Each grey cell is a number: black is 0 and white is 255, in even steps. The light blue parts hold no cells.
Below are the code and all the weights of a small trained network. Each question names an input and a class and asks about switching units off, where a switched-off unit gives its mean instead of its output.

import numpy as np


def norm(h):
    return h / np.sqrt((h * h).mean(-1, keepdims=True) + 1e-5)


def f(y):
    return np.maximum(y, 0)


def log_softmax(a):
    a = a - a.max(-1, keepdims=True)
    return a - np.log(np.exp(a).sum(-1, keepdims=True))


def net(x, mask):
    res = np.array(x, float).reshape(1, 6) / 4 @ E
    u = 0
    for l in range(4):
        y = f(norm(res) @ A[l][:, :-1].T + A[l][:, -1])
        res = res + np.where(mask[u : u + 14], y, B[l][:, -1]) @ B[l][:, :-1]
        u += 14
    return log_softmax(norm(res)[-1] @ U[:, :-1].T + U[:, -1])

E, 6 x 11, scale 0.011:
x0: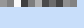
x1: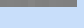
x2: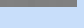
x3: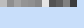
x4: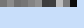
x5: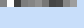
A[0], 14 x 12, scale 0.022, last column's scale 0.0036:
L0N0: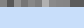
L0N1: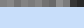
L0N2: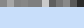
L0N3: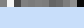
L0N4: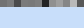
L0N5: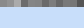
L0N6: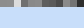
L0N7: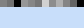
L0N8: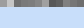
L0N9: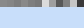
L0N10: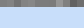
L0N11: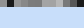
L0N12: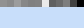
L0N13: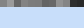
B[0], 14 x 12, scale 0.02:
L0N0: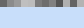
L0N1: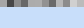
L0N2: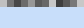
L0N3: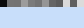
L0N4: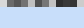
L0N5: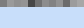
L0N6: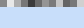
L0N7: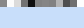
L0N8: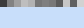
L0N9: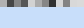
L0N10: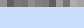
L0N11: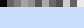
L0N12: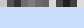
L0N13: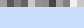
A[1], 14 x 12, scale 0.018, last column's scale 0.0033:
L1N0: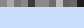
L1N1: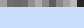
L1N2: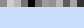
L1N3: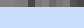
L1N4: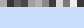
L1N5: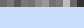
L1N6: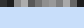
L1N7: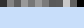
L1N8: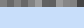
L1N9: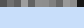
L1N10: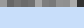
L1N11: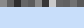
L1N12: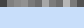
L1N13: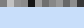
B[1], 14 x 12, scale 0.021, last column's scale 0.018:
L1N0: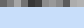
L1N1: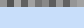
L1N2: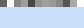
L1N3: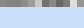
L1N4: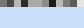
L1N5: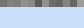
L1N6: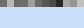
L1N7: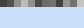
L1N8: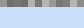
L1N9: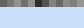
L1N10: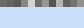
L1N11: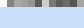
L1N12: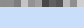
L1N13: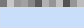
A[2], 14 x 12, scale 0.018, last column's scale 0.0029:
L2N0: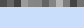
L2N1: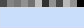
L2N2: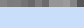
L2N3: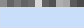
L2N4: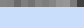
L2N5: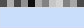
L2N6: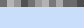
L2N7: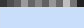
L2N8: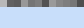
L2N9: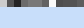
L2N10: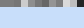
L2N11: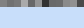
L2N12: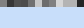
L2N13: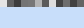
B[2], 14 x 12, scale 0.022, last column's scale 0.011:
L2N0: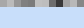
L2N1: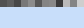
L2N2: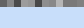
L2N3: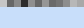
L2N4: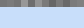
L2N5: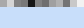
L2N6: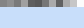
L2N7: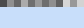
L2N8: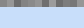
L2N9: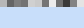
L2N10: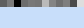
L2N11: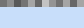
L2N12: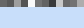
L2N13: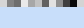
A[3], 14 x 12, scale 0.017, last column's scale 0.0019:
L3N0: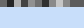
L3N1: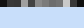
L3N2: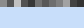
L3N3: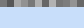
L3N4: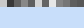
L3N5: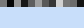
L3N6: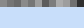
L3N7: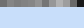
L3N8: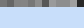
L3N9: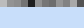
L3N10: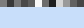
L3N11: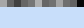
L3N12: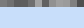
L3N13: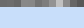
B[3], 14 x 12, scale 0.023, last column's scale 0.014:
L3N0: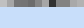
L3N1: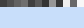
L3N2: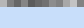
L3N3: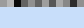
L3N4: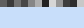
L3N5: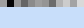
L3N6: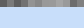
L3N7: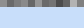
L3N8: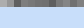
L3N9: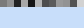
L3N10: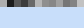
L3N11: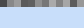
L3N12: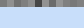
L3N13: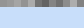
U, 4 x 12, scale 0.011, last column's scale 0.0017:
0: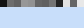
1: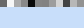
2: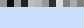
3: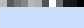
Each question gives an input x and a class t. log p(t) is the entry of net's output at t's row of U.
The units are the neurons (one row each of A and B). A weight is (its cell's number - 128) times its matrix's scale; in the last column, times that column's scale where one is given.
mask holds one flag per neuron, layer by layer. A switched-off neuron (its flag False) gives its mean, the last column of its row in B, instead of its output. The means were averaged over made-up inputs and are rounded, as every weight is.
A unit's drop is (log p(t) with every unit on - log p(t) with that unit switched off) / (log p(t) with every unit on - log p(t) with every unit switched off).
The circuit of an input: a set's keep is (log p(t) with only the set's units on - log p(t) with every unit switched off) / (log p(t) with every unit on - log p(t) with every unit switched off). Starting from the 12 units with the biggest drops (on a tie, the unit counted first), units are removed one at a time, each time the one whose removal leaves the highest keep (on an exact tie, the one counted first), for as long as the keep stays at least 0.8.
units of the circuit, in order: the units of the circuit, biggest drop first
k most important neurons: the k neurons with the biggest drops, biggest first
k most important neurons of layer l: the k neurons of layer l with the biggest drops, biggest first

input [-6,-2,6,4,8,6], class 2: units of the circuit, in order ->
(L0N13)
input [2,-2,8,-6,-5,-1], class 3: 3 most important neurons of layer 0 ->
(L0N4 L0N13 L0N1)
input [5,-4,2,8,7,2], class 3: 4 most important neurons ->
(L0N12 L0N2 L0N9 L0N7)
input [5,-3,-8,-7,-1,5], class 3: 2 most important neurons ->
(L0N4 L0N7)
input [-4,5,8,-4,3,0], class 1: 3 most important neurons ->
(L0N7 L0N12 L0N2)
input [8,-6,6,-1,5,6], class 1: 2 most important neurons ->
(L0N6 L0N11)
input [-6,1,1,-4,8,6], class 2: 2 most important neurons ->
(L0N13 L0N1)
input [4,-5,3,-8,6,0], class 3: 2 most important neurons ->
(L0N4 L0N9)
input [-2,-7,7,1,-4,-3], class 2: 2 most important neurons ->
(L0N9 L0N3)
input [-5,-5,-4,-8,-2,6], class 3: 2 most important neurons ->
(L0N4 L0N11)
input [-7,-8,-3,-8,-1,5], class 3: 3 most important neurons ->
(L0N4 L0N6 L0N5)
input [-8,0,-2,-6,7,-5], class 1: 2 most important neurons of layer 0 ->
(L0N7 L0N9)
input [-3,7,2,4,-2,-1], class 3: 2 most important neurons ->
(L0N12 L0N2)
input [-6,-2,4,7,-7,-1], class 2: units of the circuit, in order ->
(L0N9)
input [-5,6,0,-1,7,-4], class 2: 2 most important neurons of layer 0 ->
(L0N13 L0N1)
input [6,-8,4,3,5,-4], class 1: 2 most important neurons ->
(L0N6 L0N9)
